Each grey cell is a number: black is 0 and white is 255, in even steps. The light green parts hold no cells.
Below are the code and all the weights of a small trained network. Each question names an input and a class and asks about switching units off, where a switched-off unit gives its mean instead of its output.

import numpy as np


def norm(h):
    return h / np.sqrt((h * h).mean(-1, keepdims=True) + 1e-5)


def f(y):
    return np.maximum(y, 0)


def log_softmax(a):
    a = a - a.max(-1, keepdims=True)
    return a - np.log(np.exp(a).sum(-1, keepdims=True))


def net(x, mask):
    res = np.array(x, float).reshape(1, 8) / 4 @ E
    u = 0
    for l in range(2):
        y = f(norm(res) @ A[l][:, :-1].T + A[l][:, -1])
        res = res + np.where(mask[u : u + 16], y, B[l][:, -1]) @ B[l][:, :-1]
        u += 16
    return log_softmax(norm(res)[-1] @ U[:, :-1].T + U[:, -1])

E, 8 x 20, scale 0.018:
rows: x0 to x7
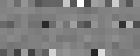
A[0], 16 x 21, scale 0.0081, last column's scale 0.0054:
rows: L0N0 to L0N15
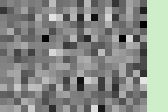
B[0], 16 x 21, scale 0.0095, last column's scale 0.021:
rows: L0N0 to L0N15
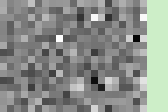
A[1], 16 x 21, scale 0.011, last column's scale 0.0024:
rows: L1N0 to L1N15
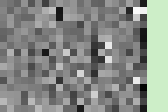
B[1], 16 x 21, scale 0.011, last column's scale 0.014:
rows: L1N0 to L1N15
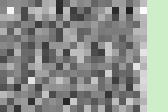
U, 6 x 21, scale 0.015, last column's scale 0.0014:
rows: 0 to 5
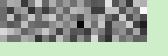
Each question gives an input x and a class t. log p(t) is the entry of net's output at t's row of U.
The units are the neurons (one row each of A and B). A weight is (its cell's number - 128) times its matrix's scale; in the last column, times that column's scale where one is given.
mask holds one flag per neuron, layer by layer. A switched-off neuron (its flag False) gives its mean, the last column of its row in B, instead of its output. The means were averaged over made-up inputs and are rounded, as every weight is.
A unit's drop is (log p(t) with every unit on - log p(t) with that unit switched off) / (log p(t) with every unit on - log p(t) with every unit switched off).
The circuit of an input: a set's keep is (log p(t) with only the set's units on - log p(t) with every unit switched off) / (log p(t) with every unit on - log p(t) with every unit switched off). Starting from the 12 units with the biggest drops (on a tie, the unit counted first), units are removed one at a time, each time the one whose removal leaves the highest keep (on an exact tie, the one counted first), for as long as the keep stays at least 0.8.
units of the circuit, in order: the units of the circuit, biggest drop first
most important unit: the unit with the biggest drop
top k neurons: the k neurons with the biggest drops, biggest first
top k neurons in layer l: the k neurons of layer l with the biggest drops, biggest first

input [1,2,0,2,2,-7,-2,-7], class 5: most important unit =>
L0N15
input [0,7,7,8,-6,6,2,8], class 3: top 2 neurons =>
L0N11; L0N12
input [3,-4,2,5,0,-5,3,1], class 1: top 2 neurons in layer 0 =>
L0N2; L0N15
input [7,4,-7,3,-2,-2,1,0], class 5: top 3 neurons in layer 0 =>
L0N11; L0N12; L0N15
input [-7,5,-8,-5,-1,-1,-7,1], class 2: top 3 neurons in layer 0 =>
L0N2; L0N5; L0N0
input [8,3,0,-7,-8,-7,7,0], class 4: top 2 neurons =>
L0N11; L0N5
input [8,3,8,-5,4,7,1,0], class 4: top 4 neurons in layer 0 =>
L0N11; L0N5; L0N12; L0N15
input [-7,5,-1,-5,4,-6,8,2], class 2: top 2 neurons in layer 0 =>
L0N2; L0N5
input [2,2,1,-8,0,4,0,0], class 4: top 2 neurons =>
L0N11; L0N12
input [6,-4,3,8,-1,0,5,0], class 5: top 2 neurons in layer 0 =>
L0N11; L0N12
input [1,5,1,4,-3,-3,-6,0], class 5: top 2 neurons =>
L0N11; L0N12
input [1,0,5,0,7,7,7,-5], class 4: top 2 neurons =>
L0N15; L0N5
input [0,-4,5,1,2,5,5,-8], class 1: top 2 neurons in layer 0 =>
L0N2; L0N12
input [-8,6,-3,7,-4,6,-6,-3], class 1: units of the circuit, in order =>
L0N12
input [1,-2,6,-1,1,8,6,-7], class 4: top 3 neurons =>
L0N15; L0N5; L0N7
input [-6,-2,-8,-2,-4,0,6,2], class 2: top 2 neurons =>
L0N2; L0N5
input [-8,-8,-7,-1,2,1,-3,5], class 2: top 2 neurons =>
L0N2; L0N5
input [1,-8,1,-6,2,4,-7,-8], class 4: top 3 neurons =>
L0N15; L0N5; L0N7
